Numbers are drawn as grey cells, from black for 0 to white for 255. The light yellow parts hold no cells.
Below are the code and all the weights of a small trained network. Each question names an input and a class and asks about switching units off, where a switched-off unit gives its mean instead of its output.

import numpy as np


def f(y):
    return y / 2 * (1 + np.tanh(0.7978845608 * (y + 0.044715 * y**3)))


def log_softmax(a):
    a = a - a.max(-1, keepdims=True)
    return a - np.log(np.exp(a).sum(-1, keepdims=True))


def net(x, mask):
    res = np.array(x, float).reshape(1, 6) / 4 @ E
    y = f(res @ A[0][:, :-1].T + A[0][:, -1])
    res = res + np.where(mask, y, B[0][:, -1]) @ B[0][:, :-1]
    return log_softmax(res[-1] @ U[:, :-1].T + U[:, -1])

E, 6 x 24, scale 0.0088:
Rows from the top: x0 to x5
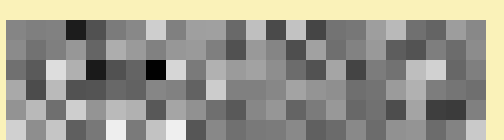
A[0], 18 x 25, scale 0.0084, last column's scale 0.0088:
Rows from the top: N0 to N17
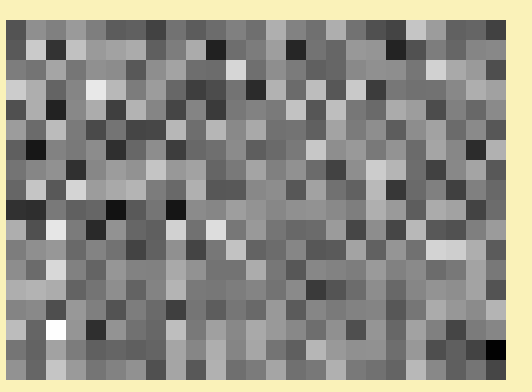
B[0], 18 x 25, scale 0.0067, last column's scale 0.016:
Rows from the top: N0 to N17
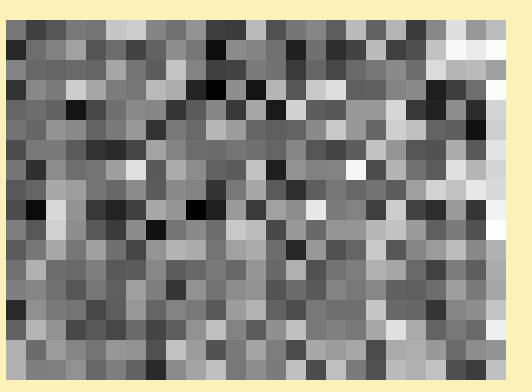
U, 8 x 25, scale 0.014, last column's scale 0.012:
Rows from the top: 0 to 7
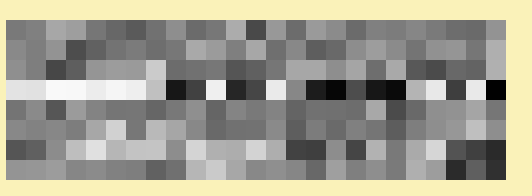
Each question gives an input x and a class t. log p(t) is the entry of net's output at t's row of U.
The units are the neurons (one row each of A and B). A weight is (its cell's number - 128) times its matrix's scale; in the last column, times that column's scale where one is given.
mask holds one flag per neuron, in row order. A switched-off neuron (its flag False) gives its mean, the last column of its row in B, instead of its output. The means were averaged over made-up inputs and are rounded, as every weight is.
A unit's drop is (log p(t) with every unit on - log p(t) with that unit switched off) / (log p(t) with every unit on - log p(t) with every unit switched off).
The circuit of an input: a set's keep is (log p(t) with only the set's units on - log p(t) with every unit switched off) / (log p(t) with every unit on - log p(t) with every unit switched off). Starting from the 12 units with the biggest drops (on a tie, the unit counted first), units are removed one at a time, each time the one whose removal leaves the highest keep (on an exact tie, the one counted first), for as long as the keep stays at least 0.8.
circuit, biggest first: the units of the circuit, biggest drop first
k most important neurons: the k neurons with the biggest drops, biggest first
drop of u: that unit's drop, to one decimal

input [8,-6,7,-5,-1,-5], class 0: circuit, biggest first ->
[N9]
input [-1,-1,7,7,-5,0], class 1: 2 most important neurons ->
[N3 N10]
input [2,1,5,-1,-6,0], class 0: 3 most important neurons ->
[N9 N4 N7]
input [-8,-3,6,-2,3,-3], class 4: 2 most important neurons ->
[N1 N4]
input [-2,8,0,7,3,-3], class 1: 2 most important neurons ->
[N3 N9]
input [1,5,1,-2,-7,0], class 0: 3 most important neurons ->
[N4 N9 N0]
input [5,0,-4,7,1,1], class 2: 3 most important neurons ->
[N1 N8 N10]
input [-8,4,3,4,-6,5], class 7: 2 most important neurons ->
[N9 N1]
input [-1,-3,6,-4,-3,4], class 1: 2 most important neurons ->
[N3 N2]
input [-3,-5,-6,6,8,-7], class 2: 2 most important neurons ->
[N4 N3]
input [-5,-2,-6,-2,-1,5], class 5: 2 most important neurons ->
[N9 N10]
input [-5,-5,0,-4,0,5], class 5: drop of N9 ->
0.3
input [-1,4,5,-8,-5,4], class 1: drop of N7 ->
-0.1
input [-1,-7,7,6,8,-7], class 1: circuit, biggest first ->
[N0]
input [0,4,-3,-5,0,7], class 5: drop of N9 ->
0.0
